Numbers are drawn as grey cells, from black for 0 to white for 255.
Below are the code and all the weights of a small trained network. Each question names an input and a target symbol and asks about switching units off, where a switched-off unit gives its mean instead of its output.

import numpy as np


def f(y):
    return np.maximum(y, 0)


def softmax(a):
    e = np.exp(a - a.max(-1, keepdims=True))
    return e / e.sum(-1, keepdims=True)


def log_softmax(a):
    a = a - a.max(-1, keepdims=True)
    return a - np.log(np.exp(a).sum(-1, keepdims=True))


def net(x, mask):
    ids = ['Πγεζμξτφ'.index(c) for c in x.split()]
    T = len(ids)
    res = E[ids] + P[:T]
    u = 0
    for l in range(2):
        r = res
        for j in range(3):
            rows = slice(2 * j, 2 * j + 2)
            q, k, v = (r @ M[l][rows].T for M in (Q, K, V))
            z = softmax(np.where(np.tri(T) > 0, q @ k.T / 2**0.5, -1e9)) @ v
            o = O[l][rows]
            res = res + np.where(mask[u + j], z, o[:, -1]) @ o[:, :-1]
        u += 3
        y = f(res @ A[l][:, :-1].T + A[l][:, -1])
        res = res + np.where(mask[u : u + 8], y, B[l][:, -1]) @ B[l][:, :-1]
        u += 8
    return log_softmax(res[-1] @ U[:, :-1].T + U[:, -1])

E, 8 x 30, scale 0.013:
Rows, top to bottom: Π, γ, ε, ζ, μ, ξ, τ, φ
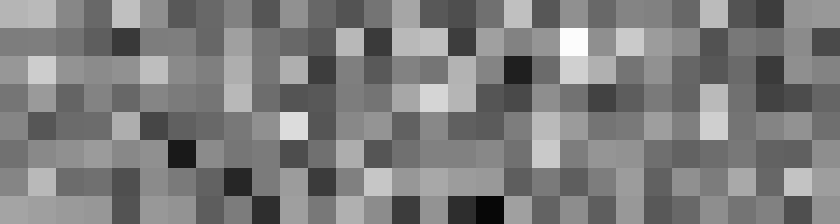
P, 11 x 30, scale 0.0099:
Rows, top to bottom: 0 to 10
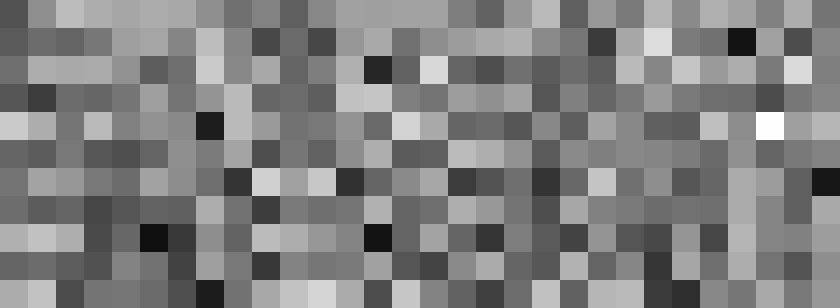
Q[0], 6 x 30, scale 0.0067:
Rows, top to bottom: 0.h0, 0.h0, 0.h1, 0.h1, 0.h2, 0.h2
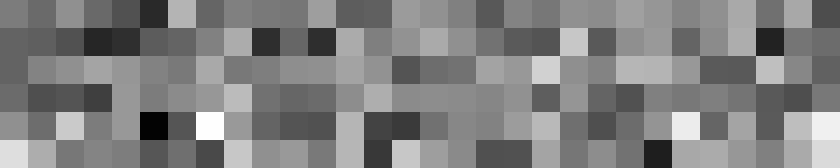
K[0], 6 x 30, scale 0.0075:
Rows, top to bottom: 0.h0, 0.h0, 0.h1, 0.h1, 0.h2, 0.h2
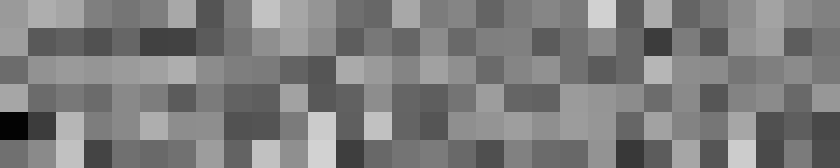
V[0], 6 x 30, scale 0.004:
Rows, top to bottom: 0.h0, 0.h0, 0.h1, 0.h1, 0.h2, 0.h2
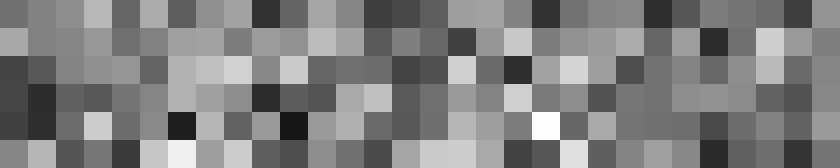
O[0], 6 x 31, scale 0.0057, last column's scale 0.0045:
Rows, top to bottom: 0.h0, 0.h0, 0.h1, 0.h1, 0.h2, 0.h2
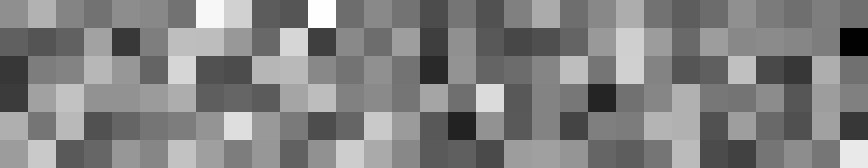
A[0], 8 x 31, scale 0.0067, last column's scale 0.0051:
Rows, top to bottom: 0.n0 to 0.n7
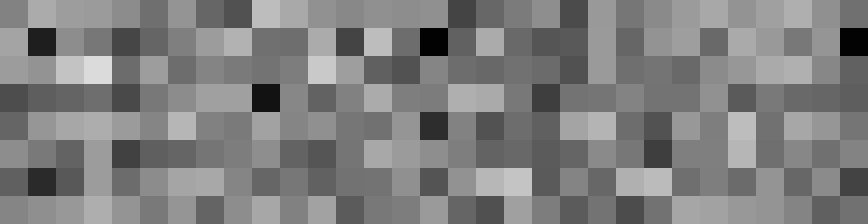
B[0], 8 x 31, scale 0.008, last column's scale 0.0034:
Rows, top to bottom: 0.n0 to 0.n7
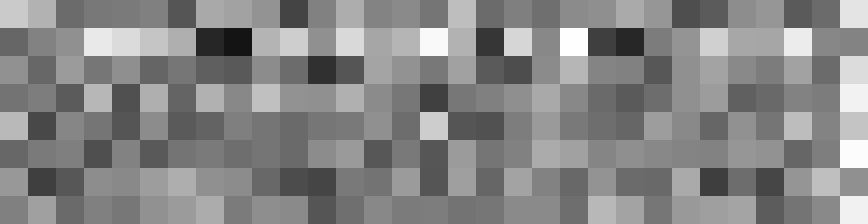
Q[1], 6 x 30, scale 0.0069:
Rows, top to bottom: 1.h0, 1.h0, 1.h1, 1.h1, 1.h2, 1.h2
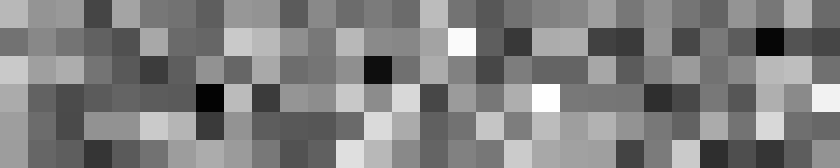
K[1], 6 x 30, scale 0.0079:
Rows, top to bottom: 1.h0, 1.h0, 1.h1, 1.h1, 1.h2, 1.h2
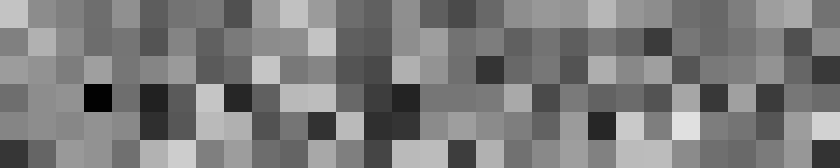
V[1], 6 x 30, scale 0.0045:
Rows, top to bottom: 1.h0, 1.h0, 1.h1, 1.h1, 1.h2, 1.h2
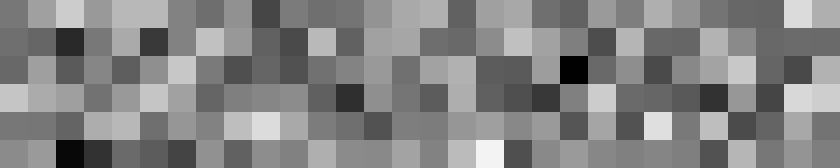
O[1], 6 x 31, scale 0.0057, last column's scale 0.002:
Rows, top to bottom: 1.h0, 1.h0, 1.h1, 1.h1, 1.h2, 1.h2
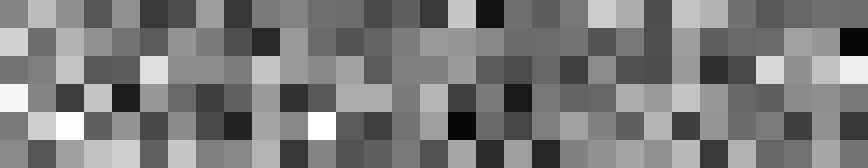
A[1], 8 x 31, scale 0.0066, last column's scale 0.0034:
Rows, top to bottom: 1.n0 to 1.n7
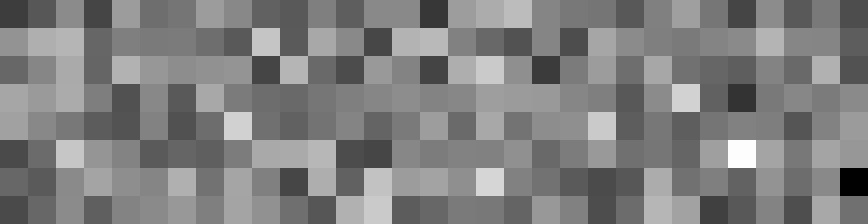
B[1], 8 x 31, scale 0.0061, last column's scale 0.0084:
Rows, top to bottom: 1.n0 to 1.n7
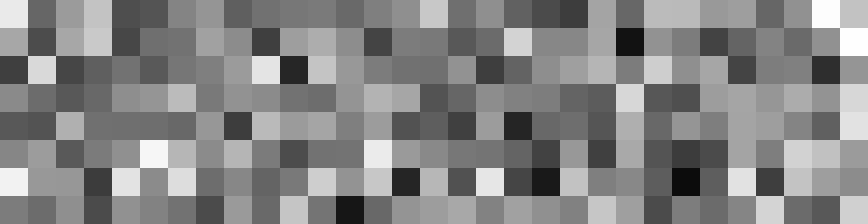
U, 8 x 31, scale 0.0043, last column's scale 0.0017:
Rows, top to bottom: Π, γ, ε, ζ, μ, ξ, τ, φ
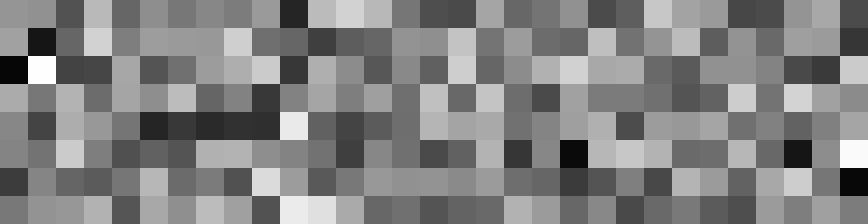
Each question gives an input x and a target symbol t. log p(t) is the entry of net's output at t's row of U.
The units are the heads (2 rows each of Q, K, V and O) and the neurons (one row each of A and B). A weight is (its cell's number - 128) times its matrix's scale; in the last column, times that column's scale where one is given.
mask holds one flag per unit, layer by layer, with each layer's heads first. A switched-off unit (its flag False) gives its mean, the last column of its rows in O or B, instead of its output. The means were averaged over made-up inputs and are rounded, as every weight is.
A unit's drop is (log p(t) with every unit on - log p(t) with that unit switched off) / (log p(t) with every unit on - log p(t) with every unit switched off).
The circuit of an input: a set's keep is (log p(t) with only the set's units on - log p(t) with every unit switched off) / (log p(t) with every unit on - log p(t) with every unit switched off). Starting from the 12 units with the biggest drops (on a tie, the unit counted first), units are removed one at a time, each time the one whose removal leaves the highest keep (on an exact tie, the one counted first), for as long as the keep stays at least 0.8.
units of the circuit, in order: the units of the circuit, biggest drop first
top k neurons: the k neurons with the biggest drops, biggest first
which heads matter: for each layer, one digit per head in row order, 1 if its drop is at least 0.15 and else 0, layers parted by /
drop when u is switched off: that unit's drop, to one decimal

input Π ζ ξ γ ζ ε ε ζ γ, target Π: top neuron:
[1.n7]
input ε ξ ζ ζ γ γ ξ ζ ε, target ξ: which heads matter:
001 / 000
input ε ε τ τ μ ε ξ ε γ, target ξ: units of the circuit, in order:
[0.h2, 1.n4]
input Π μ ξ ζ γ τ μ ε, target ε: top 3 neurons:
[1.n2, 1.n1, 1.n0]
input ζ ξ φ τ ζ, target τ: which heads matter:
000 / 001
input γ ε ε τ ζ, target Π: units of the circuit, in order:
[1.h1, 1.n7]
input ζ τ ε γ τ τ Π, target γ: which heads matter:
001 / 001
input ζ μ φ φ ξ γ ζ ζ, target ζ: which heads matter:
110 / 100
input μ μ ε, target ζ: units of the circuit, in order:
[1.n5, 0.h2, 1.h2]
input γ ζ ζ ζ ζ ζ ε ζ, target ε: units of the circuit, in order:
[0.h1, 0.h0, 1.h0]
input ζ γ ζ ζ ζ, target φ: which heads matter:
000 / 010
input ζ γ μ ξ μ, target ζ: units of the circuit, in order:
[1.n5, 0.h2, 1.h1]
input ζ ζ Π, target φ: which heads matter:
000 / 011
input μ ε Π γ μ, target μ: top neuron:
[0.n2]
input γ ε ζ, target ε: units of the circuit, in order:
[1.h1, 1.n0]
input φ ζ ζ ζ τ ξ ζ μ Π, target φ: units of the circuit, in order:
[1.n1, 1.h1, 0.n7, 0.h2]
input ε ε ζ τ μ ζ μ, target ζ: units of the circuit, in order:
[1.n5, 0.h2]
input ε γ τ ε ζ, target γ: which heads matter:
000 / 001
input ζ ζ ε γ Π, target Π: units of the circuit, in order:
[1.h1, 1.n7]
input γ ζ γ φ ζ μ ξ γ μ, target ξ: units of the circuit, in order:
[0.h2, 0.n0]
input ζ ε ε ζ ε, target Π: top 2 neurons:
[1.n7, 0.n4]
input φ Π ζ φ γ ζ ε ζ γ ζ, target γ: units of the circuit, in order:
[1.n0, 1.h2, 1.h1, 0.n3]
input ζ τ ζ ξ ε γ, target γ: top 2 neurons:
[1.n0, 0.n6]
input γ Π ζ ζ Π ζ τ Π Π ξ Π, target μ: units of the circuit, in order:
[0.h2, 1.n3]
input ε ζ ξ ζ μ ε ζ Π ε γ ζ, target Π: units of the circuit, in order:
[1.h1]
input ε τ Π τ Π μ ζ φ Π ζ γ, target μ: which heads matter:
001 / 010
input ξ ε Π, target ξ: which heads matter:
001 / 000
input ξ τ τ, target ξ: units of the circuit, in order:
[0.h2]
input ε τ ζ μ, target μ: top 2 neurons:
[1.n0, 1.n3]
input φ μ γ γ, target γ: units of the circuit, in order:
[0.n6, 0.h0]
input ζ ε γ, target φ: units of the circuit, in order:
[1.h1, 1.n1, 1.h2]
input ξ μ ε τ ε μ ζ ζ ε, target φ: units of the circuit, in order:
[1.n1, 1.h1, 0.n7]
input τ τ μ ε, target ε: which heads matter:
010 / 000
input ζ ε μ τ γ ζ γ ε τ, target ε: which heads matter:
000 / 010
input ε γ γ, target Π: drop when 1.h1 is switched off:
1.0
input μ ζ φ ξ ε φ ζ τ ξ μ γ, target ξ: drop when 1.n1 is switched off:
0.0
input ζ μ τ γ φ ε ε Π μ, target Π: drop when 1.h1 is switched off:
0.7
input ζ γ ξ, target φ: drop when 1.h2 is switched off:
0.2
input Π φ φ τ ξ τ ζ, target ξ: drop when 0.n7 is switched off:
0.1
